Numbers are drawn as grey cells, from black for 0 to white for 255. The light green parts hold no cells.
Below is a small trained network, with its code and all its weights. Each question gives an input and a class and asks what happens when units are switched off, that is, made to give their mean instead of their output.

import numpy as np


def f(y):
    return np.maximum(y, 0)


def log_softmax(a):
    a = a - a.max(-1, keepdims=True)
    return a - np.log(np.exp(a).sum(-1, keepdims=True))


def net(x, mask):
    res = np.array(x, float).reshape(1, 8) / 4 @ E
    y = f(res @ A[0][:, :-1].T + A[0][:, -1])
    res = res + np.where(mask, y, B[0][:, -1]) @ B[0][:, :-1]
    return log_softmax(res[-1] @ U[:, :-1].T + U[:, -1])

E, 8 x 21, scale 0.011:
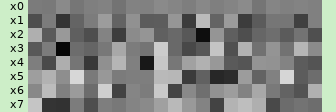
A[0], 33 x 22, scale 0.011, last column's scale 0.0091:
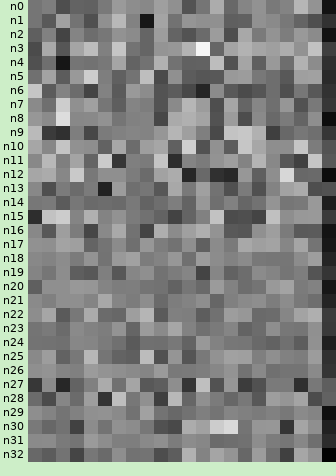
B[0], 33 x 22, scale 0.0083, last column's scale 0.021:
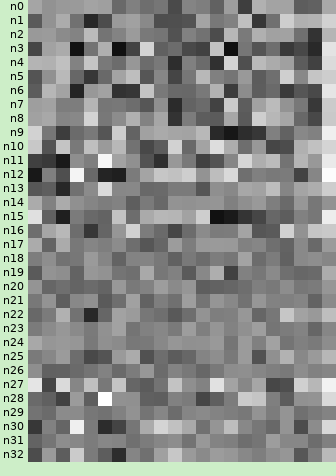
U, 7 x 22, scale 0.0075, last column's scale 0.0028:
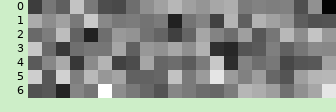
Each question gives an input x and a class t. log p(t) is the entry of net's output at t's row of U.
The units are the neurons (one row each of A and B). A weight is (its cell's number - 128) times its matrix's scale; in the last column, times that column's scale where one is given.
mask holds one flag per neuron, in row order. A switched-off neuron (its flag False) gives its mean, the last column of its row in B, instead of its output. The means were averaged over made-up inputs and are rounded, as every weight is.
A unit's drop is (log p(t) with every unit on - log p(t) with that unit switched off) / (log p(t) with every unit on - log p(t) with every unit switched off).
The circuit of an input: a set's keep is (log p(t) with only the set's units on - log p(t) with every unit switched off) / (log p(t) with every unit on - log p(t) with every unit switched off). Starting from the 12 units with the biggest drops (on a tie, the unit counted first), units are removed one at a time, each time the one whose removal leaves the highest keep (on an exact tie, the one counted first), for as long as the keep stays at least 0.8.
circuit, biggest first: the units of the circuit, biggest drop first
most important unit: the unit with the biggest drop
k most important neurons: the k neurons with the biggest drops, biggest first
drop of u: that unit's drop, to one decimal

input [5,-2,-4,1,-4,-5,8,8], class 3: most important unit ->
n9
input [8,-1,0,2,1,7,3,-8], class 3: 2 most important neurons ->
[n15, n30]
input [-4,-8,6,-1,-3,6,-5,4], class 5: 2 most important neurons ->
[n10, n3]
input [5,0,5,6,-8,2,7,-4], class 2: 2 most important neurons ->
[n5, n22]
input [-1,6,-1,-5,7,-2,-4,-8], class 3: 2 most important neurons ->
[n15, n5]
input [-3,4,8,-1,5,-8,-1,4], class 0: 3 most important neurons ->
[n30, n32, n3]
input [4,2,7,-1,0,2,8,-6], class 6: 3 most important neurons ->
[n11, n3, n9]
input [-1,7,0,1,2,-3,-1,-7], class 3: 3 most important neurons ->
[n15, n10, n20]
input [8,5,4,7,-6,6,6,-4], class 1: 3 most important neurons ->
[n4, n2, n30]
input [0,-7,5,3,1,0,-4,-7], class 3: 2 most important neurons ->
[n15, n27]
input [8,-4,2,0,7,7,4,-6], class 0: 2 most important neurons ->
[n12, n5]
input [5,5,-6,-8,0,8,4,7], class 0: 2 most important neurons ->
[n12, n4]
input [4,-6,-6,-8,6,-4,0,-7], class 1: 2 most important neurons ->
[n8, n7]
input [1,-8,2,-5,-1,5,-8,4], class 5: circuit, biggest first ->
[n10]
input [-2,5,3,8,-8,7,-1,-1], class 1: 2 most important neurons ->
[n4, n2]
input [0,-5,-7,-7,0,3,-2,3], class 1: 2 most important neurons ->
[n7, n8]
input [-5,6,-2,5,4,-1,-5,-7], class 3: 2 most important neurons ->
[n15, n10]
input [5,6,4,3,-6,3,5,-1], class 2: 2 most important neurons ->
[n5, n10]
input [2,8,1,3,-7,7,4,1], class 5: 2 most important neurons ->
[n27, n30]
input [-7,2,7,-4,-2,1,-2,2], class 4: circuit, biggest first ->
[n6]
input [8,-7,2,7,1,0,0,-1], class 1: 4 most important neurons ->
[n4, n27, n2, n0]
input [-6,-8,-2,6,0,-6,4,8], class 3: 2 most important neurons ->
[n9, n27]
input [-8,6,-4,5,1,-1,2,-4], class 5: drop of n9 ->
0.2
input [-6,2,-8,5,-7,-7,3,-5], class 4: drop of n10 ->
-0.1
